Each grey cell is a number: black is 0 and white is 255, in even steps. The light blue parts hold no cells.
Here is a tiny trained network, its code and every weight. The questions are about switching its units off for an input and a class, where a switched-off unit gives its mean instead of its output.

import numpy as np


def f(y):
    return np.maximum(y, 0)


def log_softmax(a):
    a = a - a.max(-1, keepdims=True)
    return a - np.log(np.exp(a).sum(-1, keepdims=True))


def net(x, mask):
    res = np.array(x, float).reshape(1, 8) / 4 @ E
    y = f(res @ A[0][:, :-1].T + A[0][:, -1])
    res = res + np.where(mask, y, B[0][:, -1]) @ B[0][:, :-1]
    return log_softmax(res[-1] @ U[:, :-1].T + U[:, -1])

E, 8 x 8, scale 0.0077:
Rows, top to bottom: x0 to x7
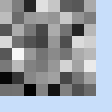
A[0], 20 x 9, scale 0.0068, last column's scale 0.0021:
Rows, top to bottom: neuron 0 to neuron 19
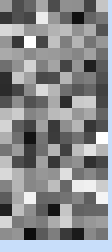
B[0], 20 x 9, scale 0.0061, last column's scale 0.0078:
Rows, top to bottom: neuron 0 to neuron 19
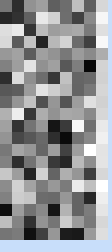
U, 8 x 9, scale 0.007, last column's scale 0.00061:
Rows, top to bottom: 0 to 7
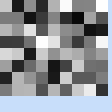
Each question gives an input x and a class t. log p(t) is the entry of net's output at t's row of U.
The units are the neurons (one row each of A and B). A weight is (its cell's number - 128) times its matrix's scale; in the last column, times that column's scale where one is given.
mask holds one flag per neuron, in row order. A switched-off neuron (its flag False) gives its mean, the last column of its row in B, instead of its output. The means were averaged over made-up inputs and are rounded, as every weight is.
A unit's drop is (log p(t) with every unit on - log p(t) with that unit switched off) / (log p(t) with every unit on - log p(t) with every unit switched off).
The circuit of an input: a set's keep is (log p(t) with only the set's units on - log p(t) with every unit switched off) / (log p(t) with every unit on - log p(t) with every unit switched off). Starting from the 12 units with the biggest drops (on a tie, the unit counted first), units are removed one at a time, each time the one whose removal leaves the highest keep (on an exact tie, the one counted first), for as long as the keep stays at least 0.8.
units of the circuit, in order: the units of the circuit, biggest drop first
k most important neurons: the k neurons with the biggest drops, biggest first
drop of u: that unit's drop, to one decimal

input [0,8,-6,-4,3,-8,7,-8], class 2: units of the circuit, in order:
neuron 3
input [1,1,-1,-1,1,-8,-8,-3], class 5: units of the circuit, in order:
neuron 10; neuron 13
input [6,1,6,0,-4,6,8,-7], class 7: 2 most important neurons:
neuron 15; neuron 12
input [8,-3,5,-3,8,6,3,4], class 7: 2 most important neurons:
neuron 15; neuron 12
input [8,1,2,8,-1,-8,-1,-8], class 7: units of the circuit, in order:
neuron 12; neuron 8
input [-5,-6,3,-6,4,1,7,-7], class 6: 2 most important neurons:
neuron 6; neuron 17
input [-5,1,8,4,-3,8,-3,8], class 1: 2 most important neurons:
neuron 19; neuron 16
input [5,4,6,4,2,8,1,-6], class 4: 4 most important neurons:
neuron 2; neuron 9; neuron 14; neuron 18
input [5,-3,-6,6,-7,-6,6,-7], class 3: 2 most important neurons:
neuron 7; neuron 1
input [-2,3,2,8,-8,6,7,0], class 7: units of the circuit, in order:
neuron 12; neuron 8
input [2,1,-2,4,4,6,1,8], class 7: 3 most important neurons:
neuron 12; neuron 8; neuron 15
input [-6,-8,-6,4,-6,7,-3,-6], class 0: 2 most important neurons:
neuron 3; neuron 18
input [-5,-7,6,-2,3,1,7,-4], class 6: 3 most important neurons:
neuron 6; neuron 17; neuron 16
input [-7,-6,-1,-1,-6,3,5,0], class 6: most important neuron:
neuron 17
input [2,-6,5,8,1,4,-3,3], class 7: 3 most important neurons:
neuron 15; neuron 12; neuron 8
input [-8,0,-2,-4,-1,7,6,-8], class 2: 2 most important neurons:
neuron 3; neuron 5
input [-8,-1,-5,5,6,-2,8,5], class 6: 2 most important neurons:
neuron 17; neuron 6
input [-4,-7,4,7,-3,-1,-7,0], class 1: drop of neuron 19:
0.2
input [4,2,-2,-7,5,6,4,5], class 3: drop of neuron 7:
0.1
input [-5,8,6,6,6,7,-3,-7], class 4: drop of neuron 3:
0.0
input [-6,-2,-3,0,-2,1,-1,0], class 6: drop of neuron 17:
0.2
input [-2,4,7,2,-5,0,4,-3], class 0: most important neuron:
neuron 3
